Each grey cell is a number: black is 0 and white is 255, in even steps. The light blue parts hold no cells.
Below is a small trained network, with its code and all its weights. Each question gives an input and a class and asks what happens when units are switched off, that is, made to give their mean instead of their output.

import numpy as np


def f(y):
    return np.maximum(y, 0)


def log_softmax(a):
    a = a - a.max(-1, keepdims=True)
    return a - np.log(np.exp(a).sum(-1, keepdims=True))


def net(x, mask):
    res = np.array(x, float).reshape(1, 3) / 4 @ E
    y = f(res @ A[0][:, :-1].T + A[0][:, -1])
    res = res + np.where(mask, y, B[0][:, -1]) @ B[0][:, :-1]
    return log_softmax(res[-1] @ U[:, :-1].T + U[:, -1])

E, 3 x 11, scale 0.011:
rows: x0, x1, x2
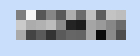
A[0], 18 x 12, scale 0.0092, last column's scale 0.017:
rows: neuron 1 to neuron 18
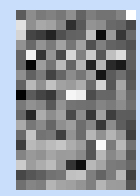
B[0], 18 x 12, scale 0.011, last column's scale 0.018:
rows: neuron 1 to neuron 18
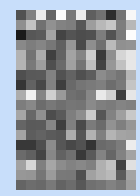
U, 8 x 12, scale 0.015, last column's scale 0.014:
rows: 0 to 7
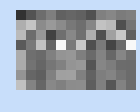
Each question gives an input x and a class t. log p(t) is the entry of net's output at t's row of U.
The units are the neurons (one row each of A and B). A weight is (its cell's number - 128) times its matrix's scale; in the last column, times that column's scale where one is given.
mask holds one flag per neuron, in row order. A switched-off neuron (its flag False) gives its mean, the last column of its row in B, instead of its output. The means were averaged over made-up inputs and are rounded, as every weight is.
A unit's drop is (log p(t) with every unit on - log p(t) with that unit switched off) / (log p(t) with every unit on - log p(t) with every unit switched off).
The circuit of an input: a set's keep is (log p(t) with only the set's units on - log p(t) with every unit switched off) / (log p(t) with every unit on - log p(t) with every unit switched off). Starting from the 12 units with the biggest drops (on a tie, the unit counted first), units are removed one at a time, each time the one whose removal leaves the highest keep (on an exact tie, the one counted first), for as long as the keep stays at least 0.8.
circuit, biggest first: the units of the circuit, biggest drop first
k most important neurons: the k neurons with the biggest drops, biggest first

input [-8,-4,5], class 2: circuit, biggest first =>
(neuron 6)
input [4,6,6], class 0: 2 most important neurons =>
(neuron 3; neuron 9)
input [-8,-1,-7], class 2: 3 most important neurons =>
(neuron 6; neuron 11; neuron 3)
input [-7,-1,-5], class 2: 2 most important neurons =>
(neuron 6; neuron 11)
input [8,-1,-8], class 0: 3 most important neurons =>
(neuron 14; neuron 8; neuron 6)
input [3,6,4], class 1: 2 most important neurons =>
(neuron 16; neuron 14)
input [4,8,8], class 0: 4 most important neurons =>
(neuron 3; neuron 9; neuron 7; neuron 12)
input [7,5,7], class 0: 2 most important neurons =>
(neuron 3; neuron 6)
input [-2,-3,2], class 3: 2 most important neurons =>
(neuron 16; neuron 2)
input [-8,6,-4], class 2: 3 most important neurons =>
(neuron 6; neuron 11; neuron 9)
